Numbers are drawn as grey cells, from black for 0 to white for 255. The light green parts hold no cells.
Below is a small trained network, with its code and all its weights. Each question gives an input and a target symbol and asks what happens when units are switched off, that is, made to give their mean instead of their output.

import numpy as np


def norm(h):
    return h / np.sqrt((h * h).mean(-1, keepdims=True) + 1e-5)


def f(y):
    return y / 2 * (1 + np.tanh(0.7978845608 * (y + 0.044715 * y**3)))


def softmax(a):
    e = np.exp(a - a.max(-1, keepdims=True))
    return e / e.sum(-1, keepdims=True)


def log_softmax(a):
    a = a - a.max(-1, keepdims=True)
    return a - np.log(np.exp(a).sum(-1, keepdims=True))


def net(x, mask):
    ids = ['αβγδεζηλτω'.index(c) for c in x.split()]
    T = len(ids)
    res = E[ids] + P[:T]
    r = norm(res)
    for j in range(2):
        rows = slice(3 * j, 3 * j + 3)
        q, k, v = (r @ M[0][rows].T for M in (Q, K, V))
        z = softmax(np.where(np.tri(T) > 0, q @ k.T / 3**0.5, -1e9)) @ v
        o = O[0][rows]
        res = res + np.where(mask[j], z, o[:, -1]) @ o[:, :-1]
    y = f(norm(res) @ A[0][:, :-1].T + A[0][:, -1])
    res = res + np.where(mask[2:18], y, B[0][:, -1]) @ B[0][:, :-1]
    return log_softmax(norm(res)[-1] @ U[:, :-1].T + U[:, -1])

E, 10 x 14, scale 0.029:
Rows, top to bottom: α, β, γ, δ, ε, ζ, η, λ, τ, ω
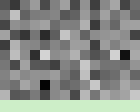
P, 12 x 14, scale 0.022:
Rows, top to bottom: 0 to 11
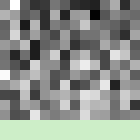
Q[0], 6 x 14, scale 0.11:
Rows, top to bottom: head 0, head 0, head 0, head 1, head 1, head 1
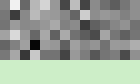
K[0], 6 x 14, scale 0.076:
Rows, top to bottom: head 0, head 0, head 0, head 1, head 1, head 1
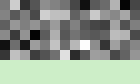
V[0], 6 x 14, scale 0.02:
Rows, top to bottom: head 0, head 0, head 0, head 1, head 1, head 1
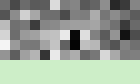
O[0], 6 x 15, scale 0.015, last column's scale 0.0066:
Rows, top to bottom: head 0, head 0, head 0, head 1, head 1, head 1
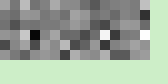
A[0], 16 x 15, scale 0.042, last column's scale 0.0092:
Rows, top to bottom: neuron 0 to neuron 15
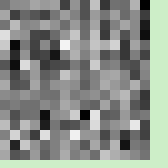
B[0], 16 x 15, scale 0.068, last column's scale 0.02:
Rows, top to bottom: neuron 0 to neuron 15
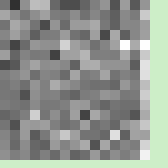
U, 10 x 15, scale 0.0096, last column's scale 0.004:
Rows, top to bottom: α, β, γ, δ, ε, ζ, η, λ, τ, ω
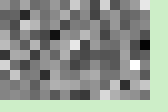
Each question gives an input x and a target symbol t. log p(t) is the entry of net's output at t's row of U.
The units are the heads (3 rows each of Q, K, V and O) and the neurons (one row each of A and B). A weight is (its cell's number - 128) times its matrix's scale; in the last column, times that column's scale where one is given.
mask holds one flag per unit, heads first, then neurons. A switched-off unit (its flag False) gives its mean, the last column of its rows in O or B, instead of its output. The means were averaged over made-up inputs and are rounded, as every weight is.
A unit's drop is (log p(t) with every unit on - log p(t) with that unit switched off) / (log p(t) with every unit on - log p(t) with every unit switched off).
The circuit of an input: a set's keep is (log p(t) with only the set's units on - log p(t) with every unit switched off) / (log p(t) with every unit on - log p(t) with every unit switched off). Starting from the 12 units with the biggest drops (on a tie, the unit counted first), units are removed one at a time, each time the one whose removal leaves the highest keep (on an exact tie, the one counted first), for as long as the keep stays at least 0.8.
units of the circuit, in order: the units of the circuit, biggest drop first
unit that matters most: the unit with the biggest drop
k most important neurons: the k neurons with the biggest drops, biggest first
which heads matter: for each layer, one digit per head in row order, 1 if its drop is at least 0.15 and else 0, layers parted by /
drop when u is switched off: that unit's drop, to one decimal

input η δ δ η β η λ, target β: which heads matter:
01
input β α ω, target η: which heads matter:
00
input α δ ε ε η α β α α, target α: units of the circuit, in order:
[head 1]
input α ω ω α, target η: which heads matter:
11
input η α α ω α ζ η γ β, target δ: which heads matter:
01
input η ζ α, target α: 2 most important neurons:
[neuron 14; neuron 7]
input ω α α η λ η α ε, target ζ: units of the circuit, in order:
[head 1; neuron 4; neuron 14]
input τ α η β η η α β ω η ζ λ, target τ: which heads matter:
01
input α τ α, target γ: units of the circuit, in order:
[neuron 4; head 1; neuron 14]
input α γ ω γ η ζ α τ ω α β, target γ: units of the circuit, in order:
[head 1; neuron 0; neuron 4]
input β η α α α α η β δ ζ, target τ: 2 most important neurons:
[neuron 13; neuron 3]
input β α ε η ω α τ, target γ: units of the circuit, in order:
[neuron 12; neuron 11]
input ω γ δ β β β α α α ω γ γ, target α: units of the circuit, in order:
[head 1; neuron 4]
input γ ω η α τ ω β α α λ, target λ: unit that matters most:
neuron 2
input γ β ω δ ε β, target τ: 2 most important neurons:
[neuron 13; neuron 4]
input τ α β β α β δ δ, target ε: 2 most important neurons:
[neuron 11; neuron 8]
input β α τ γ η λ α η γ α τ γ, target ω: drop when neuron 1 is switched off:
0.0
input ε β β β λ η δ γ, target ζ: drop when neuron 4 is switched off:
0.2
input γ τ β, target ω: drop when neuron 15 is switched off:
0.1
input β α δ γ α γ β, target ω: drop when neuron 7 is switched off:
0.1
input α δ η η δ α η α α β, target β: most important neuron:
[neuron 9]
